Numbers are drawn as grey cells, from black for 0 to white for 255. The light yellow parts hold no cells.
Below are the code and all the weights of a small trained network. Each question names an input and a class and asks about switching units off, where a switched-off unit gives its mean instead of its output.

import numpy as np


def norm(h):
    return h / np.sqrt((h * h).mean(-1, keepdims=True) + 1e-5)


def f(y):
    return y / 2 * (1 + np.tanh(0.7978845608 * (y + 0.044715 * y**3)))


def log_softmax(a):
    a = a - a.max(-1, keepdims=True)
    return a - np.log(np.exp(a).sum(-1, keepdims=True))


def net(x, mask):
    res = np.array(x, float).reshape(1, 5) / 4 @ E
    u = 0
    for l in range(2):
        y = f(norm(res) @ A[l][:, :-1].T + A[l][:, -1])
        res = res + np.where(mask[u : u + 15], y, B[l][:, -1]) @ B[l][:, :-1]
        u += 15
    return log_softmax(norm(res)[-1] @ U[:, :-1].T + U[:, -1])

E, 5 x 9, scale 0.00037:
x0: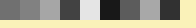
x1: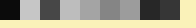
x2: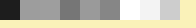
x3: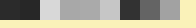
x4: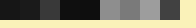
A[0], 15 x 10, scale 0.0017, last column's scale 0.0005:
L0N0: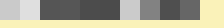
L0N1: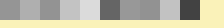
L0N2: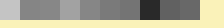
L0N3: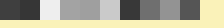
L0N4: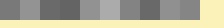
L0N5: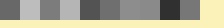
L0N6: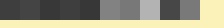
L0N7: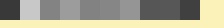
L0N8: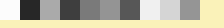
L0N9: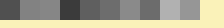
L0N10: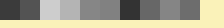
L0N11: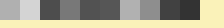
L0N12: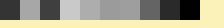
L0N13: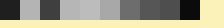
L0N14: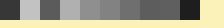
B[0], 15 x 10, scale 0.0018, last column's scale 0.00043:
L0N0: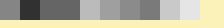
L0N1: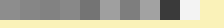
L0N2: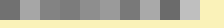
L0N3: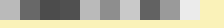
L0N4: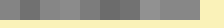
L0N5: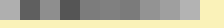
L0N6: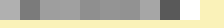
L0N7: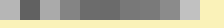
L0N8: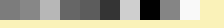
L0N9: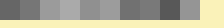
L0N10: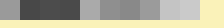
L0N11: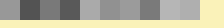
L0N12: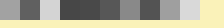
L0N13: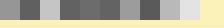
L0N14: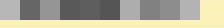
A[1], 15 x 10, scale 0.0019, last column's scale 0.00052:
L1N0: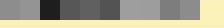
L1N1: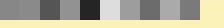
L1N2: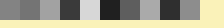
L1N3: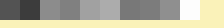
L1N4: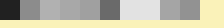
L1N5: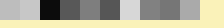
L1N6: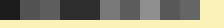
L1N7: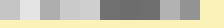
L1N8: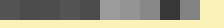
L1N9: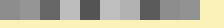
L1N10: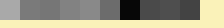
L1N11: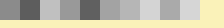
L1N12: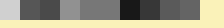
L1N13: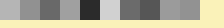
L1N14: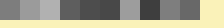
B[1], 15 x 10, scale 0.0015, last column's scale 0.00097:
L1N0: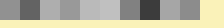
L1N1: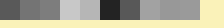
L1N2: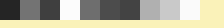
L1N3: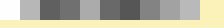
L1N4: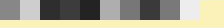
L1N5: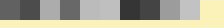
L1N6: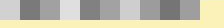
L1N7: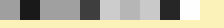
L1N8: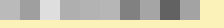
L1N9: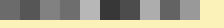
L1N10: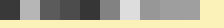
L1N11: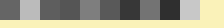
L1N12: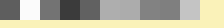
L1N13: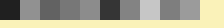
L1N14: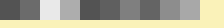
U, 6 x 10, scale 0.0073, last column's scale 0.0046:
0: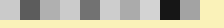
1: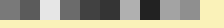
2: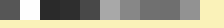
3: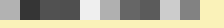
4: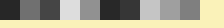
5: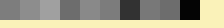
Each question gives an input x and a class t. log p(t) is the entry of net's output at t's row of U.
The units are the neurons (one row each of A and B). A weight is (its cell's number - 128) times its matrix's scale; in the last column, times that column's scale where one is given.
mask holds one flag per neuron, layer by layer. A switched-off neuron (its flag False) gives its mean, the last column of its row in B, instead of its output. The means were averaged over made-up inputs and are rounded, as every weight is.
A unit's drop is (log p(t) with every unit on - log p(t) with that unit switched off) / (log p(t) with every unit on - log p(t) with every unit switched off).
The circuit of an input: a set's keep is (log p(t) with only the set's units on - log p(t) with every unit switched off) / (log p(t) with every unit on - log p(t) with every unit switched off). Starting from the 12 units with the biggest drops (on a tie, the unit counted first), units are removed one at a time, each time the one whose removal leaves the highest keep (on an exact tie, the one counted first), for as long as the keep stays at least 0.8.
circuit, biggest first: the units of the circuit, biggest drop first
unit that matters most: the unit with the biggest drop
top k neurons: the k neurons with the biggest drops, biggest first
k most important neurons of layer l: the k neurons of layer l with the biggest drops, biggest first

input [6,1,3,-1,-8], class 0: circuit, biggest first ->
L1N7
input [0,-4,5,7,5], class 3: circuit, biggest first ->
L0N3; L1N3
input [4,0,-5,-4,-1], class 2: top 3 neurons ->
L1N12; L0N3; L1N10
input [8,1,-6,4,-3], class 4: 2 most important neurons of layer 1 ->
L1N2; L1N4
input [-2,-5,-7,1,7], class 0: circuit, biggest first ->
L1N6; L1N8
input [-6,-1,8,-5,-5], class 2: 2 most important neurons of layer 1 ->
L1N4; L1N2
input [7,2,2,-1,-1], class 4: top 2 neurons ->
L1N2; L0N8
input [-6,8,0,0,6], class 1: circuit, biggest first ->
L0N12; L0N13
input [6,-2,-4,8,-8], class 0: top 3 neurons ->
L1N7; L0N0; L0N11
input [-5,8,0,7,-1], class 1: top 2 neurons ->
L0N12; L0N13
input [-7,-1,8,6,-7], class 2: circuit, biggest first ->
L1N4; L1N11
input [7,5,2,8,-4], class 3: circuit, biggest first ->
L0N3; L0N10
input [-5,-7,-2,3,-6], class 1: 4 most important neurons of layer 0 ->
L0N8; L0N6; L0N9; L0N3
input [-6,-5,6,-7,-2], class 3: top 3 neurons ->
L0N0; L1N5; L1N12
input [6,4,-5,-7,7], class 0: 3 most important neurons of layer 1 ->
L1N6; L1N8; L1N4
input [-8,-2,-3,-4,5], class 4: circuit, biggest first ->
L1N1; L1N13
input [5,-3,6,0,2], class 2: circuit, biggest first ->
L1N4
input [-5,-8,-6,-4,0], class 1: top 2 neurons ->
L0N8; L1N4
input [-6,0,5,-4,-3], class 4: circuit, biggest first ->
L1N1; L1N9
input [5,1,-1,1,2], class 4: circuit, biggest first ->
L1N2
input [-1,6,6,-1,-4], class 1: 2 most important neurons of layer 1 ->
L1N12; L1N14
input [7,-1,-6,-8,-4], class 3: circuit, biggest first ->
L0N0; L1N5
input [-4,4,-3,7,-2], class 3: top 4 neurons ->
L0N3; L0N10; L0N8; L1N2
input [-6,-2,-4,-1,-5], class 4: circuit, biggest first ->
L1N13; L1N1
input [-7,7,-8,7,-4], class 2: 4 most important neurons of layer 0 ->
L0N8; L0N0; L0N2; L0N11
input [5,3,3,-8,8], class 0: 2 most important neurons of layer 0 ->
L0N3; L0N10
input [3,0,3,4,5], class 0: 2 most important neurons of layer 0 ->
L0N0; L0N11
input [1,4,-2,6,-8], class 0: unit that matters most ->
L1N7
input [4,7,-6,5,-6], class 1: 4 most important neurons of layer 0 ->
L0N13; L0N12; L0N6; L0N14
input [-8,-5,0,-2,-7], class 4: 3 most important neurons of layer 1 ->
L1N1; L1N13; L1N9
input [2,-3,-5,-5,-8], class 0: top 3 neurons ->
L1N7; L1N4; L0N3
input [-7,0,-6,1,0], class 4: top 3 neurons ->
L1N1; L1N13; L1N4
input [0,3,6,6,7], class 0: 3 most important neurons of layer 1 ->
L1N6; L1N8; L1N12
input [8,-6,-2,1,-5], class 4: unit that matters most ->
L1N2
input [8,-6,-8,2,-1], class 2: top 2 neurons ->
L1N12; L1N10
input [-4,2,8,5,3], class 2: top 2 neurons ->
L1N4; L1N2
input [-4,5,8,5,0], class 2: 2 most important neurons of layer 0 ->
L0N8; L0N0
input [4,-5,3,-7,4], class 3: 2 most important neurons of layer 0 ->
L0N0; L0N12
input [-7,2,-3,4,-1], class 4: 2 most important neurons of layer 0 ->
L0N0; L0N11
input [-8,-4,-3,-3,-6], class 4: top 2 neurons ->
L1N13; L1N1
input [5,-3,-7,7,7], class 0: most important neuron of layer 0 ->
L0N0
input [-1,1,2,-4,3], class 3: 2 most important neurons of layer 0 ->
L0N0; L0N11
